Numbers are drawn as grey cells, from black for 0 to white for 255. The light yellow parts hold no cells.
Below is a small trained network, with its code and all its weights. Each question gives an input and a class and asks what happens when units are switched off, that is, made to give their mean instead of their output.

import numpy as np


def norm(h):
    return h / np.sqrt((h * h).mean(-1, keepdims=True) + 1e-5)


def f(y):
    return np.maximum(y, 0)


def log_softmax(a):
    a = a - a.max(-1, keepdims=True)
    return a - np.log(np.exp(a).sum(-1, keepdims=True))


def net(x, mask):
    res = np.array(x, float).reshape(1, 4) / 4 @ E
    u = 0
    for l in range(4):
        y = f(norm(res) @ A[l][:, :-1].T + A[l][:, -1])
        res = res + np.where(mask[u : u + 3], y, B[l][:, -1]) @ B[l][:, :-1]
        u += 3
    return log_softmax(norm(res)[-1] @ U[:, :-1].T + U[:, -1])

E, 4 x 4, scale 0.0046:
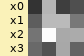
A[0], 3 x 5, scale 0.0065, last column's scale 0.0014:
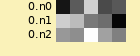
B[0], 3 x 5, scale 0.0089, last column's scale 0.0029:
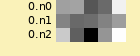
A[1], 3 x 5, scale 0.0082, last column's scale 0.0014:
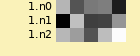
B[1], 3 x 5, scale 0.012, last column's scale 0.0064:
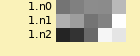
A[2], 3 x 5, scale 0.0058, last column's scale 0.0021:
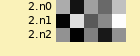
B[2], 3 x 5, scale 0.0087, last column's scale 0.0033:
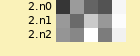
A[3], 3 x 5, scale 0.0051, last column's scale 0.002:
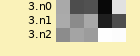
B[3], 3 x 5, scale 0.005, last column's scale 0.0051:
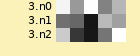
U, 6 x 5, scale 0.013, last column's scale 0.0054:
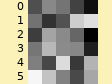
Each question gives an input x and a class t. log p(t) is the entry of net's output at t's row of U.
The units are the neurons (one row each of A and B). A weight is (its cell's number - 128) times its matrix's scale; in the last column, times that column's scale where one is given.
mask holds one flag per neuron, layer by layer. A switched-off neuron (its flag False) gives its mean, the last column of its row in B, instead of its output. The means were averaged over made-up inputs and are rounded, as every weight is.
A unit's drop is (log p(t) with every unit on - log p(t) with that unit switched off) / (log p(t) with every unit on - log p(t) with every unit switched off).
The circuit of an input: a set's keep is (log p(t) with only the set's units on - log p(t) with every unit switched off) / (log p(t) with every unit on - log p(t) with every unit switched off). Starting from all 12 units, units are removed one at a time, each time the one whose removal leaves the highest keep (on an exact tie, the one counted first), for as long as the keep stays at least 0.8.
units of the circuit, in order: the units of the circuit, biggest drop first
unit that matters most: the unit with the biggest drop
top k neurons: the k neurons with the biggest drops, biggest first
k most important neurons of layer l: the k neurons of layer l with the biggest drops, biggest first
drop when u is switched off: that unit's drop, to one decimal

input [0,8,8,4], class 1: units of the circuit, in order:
(0.n2; 1.n2)
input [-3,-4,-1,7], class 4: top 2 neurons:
(1.n2; 0.n2)
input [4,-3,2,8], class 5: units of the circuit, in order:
(1.n2)
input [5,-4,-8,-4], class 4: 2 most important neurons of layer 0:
(0.n2; 0.n0)
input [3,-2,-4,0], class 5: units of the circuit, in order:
(1.n2; 0.n2)
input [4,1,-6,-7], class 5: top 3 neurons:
(0.n2; 1.n2; 1.n1)
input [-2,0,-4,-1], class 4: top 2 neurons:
(0.n2; 1.n2)
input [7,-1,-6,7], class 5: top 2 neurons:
(1.n2; 1.n1)
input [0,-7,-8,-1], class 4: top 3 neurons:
(1.n2; 0.n2; 2.n2)
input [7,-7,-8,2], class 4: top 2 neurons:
(1.n2; 2.n2)
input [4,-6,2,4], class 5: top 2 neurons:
(0.n2; 1.n2)
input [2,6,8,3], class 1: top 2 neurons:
(0.n2; 1.n2)
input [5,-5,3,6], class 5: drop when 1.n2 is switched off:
0.2
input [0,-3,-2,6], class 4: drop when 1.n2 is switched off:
0.5
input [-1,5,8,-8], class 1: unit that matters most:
1.n2
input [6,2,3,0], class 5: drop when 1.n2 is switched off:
0.2
